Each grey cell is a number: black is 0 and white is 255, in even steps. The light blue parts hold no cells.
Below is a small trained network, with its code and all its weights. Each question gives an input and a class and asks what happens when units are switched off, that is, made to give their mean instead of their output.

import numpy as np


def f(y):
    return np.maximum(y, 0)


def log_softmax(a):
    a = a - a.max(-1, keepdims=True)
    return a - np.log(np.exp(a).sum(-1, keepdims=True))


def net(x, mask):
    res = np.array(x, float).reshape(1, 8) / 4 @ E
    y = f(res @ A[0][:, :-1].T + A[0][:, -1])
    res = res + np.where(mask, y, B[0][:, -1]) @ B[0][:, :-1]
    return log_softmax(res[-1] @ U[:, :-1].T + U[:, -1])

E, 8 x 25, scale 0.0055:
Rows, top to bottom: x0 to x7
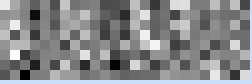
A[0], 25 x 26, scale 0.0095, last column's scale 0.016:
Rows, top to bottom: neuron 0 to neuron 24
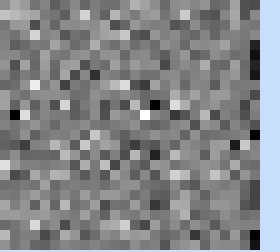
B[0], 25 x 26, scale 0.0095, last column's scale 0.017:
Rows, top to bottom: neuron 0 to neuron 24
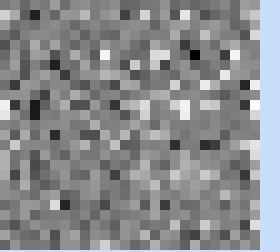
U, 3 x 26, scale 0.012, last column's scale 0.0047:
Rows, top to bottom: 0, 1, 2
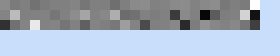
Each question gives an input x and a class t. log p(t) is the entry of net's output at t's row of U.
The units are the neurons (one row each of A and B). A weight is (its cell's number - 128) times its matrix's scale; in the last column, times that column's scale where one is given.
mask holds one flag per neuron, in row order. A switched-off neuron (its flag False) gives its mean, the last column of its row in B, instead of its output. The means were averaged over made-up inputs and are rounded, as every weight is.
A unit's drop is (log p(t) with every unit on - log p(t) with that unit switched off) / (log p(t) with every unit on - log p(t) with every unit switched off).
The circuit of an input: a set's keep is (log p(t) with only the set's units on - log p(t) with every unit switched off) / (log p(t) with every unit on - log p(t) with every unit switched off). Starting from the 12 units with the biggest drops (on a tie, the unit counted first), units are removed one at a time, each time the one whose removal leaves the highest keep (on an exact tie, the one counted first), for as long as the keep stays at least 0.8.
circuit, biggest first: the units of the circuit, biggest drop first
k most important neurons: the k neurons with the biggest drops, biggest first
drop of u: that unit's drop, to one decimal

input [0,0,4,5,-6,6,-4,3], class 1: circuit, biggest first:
neuron 14; neuron 8
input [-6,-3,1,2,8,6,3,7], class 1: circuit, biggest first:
neuron 10; neuron 8; neuron 17
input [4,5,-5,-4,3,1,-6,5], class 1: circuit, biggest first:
neuron 10; neuron 17; neuron 14
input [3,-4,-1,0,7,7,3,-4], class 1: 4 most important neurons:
neuron 10; neuron 8; neuron 17; neuron 22
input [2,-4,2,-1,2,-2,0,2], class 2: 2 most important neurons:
neuron 10; neuron 11
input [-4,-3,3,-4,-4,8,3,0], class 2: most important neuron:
neuron 1
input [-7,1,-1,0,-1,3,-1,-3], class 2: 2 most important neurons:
neuron 10; neuron 1
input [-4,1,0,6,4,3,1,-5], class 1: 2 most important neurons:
neuron 10; neuron 8
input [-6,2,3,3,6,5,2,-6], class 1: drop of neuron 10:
0.2
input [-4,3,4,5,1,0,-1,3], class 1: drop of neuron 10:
0.1
